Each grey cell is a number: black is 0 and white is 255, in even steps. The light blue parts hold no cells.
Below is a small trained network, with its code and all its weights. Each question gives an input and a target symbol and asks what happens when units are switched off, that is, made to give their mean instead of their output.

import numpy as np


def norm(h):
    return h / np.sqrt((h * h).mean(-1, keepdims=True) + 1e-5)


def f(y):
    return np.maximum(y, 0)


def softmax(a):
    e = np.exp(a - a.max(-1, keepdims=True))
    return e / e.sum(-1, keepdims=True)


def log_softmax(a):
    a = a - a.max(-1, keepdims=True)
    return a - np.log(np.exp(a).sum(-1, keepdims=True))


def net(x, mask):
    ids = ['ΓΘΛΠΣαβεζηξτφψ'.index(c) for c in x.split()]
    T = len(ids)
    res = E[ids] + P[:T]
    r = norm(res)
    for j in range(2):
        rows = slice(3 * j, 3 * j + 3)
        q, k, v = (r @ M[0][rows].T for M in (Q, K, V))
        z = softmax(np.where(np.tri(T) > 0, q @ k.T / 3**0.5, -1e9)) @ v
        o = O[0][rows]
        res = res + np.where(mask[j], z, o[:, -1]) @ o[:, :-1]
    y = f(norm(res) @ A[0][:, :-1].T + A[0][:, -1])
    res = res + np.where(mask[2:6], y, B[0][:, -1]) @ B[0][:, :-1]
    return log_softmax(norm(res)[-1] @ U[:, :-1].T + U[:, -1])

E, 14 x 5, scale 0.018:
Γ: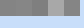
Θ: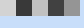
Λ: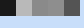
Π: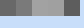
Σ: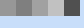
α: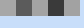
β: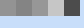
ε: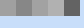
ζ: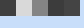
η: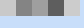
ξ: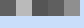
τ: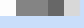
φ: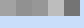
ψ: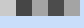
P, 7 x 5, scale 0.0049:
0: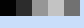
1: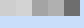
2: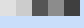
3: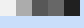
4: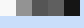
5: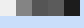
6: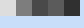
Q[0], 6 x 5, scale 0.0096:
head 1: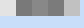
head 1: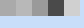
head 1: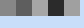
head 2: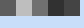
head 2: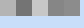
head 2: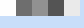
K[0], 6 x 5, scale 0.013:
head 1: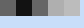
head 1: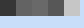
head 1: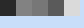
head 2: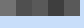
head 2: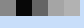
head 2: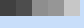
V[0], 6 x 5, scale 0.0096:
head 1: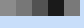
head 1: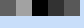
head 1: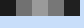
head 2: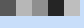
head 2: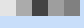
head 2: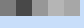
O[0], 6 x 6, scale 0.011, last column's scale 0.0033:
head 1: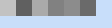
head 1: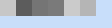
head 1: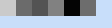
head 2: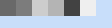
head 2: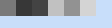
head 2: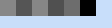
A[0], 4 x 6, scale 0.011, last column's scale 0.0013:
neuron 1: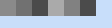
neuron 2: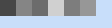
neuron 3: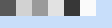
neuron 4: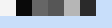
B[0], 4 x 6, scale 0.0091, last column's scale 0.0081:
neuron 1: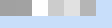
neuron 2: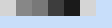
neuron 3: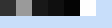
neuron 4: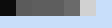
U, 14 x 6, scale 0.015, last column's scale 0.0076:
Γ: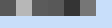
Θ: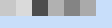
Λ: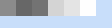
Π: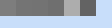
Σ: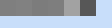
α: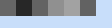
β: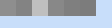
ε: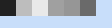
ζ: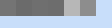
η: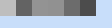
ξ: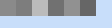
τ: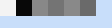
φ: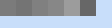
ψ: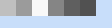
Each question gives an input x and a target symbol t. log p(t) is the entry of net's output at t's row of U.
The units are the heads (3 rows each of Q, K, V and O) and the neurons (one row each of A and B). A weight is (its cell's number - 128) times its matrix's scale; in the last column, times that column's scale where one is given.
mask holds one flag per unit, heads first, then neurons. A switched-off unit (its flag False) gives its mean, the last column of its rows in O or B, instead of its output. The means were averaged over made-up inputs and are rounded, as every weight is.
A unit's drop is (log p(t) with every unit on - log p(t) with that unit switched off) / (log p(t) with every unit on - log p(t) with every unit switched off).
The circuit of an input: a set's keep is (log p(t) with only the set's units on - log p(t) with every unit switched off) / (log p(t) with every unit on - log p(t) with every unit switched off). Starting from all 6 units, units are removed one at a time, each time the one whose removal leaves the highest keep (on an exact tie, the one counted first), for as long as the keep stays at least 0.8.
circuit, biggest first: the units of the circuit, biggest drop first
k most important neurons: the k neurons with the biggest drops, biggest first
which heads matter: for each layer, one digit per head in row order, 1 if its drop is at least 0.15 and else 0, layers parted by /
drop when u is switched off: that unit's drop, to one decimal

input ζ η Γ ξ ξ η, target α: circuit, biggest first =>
(neuron 4; head 2)
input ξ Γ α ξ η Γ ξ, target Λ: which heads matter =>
11
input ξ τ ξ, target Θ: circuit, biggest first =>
(head 2; head 1)
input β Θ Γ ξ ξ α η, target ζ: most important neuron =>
(neuron 4)
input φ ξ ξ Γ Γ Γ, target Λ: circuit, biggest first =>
(head 2; neuron 3)
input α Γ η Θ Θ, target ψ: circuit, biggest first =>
(head 2; neuron 3)
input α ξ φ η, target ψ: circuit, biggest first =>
(neuron 3; head 1)
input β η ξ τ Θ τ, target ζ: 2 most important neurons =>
(neuron 4; neuron 3)
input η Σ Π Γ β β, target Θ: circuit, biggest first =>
(head 1; head 2; neuron 4; neuron 1)
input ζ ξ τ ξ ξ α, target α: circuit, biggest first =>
(neuron 4; neuron 3)
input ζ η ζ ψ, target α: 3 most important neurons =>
(neuron 4; neuron 3; neuron 2)
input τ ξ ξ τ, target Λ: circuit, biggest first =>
(head 1; neuron 3)
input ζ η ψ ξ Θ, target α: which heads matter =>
00
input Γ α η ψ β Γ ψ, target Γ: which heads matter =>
10
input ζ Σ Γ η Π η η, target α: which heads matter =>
01
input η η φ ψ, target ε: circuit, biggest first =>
(head 1)
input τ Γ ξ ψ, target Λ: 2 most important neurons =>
(neuron 3; neuron 2)
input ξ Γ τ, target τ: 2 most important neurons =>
(neuron 4; neuron 3)
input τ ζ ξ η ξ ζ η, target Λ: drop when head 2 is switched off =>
0.1
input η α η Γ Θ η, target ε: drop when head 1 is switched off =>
0.5
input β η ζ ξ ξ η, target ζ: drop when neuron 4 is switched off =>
0.1
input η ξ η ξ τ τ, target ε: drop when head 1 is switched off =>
0.6
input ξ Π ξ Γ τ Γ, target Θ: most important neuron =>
(neuron 2)
